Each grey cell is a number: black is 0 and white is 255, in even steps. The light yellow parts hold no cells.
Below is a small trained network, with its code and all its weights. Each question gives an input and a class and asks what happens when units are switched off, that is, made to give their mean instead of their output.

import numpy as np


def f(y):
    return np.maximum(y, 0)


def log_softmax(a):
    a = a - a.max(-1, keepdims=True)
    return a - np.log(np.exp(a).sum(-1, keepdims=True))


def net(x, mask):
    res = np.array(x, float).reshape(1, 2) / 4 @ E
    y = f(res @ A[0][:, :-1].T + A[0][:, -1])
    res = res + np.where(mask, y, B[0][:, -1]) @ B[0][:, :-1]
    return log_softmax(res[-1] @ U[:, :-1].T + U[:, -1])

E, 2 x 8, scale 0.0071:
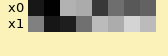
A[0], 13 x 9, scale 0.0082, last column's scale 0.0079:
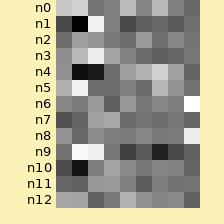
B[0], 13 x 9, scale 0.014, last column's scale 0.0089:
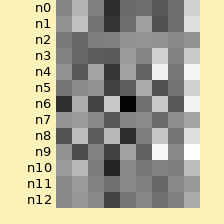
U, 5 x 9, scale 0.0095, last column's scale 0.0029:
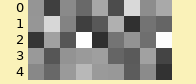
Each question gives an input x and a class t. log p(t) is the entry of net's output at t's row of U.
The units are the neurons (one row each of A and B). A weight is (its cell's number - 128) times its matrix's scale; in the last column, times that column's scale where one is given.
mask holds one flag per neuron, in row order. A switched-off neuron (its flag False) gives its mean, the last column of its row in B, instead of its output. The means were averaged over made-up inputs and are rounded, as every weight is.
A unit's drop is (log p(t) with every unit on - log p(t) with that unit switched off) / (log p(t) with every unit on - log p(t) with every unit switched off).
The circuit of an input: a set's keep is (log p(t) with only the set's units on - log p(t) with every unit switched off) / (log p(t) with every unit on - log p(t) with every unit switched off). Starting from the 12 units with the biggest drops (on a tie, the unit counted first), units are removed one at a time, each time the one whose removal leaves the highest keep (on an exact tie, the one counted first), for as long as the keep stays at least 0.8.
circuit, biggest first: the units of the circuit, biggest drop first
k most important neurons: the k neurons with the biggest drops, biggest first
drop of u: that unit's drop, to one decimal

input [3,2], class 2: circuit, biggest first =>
[n9, n0]
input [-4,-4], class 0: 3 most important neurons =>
[n9, n1, n3]
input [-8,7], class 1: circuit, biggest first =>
[n0]
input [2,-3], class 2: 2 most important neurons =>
[n4, n10]
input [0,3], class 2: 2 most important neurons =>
[n9, n3]
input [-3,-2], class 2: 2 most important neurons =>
[n1, n4]
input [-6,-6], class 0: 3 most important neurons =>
[n9, n1, n3]
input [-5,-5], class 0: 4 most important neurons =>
[n9, n1, n3, n10]
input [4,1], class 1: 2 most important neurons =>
[n1, n10]
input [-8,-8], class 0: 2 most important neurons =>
[n9, n3]
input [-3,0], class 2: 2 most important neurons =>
[n1, n10]
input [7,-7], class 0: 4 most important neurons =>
[n9, n3, n5, n0]
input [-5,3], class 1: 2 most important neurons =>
[n9, n0]
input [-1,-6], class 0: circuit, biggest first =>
[n9]
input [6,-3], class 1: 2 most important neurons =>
[n1, n4]
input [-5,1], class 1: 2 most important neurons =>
[n0, n5]
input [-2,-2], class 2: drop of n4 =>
0.3
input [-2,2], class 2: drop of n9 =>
0.3
